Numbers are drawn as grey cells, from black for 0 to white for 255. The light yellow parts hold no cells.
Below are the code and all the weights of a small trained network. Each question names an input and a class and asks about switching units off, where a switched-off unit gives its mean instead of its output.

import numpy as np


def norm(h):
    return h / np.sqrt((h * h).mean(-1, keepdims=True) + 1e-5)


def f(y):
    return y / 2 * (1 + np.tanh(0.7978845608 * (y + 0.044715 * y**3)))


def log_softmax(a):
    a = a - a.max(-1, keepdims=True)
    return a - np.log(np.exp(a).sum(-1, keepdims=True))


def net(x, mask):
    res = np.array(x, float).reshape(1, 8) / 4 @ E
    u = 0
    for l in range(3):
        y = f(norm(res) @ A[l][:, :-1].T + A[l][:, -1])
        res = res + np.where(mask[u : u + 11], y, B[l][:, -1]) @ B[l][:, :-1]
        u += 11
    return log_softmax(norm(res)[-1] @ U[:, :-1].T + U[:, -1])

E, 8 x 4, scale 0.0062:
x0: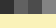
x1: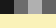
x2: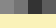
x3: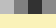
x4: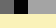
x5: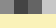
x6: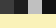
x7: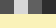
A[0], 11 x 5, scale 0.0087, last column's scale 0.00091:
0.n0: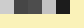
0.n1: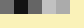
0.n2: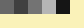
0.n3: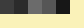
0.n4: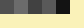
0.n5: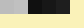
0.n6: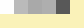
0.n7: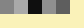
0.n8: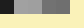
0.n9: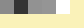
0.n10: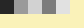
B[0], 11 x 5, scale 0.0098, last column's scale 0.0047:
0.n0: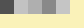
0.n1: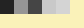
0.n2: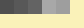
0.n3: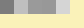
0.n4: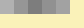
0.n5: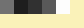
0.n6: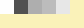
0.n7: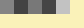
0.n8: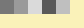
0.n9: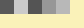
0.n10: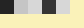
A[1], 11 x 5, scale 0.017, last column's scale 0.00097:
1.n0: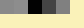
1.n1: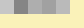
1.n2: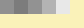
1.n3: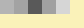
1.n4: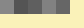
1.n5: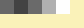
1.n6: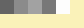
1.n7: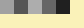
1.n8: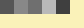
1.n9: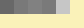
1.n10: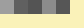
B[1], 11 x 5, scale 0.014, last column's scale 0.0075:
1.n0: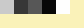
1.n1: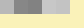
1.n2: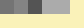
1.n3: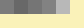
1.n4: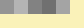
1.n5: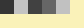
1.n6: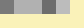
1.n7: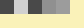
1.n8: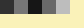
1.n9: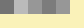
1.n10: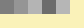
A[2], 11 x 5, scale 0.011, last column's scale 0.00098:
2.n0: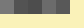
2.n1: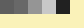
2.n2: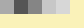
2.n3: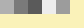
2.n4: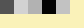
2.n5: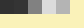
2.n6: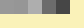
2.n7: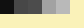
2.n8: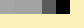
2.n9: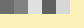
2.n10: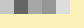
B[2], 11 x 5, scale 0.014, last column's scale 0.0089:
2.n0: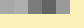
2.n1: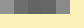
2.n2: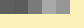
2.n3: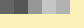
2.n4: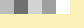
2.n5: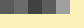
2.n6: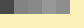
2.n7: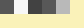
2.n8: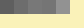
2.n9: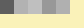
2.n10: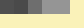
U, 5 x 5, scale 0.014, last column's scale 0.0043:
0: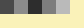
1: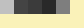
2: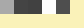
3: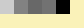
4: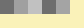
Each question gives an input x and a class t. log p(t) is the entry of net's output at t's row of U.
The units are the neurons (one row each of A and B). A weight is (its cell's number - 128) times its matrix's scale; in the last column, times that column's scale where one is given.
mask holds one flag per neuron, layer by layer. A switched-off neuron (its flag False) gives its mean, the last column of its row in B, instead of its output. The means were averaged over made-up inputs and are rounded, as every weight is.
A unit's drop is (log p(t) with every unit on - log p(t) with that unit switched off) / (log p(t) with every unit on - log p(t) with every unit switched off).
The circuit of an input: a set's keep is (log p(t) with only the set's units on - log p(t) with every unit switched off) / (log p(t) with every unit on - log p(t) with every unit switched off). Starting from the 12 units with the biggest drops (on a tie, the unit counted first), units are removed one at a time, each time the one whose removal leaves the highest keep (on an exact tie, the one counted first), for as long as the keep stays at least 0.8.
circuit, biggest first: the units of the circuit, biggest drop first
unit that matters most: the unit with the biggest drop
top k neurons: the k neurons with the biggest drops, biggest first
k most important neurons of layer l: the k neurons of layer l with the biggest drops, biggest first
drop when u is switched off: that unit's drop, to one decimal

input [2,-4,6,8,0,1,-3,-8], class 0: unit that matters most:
0.n0
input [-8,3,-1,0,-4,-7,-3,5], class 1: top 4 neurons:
0.n5; 0.n0; 0.n3; 1.n10
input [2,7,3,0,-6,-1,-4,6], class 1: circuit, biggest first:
1.n0; 0.n5
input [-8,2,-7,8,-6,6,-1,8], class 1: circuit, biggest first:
0.n5; 1.n0
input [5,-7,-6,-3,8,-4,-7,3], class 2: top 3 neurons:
0.n6; 1.n1; 0.n5
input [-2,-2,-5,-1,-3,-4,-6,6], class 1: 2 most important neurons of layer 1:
1.n0; 1.n2
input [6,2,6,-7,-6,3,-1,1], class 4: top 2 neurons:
0.n8; 0.n10
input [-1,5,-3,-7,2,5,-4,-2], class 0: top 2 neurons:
1.n8; 0.n1
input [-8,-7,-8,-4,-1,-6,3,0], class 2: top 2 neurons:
0.n6; 1.n1
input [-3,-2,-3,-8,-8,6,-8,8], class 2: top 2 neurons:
0.n6; 1.n1
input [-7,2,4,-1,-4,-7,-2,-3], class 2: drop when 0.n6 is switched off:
0.9
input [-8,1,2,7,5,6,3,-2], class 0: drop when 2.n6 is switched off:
0.0
